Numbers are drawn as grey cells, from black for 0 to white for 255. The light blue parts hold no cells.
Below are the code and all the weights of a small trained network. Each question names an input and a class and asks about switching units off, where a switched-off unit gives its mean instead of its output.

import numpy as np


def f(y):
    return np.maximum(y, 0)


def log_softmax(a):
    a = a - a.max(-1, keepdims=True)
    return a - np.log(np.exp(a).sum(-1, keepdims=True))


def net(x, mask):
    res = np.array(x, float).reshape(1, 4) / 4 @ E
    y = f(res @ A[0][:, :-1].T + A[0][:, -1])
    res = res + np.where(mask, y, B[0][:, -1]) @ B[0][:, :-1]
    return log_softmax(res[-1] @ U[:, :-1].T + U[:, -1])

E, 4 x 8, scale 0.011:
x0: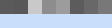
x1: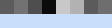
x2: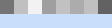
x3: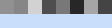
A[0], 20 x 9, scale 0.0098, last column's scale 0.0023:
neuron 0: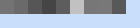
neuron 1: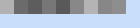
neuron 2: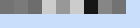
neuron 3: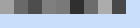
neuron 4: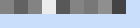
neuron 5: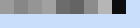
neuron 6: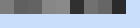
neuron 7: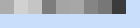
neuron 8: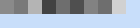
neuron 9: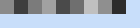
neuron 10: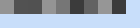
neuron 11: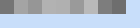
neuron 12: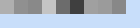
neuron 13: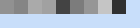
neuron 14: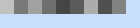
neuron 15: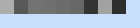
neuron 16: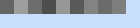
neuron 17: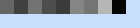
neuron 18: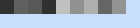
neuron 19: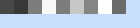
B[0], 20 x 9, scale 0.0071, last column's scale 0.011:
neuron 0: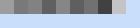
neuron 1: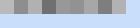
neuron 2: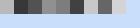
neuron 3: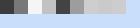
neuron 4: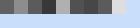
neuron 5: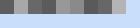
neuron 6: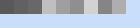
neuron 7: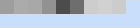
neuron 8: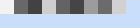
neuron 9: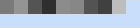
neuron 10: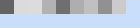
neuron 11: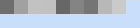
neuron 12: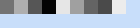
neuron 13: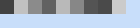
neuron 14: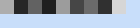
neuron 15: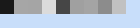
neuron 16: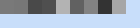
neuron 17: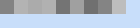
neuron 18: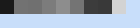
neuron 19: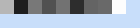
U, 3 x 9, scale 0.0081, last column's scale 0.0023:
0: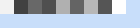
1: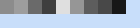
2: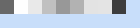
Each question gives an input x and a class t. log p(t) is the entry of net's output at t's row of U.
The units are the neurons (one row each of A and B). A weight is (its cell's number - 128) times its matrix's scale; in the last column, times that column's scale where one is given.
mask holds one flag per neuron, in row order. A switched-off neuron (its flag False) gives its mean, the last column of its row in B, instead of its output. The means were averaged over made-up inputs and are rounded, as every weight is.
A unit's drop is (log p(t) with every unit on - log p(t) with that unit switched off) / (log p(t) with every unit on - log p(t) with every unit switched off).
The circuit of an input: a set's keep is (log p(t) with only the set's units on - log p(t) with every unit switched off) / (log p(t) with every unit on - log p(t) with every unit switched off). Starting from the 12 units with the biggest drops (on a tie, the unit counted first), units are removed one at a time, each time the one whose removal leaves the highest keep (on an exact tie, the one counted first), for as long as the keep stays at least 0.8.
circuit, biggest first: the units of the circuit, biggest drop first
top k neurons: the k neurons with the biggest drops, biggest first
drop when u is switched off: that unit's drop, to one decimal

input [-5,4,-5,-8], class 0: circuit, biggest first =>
[neuron 2]
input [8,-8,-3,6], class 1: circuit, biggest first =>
[neuron 12; neuron 13]
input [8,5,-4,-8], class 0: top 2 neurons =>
[neuron 2; neuron 19]
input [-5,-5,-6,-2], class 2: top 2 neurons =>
[neuron 3; neuron 10]
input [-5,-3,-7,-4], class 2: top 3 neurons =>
[neuron 3; neuron 10; neuron 15]
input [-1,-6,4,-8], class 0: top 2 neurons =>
[neuron 19; neuron 2]
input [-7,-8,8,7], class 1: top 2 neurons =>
[neuron 14; neuron 12]
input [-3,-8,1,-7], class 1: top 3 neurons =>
[neuron 13; neuron 4; neuron 12]
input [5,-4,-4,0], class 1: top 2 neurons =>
[neuron 7; neuron 4]
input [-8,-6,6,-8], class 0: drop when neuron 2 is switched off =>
0.2
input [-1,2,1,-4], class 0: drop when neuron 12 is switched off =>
0.2
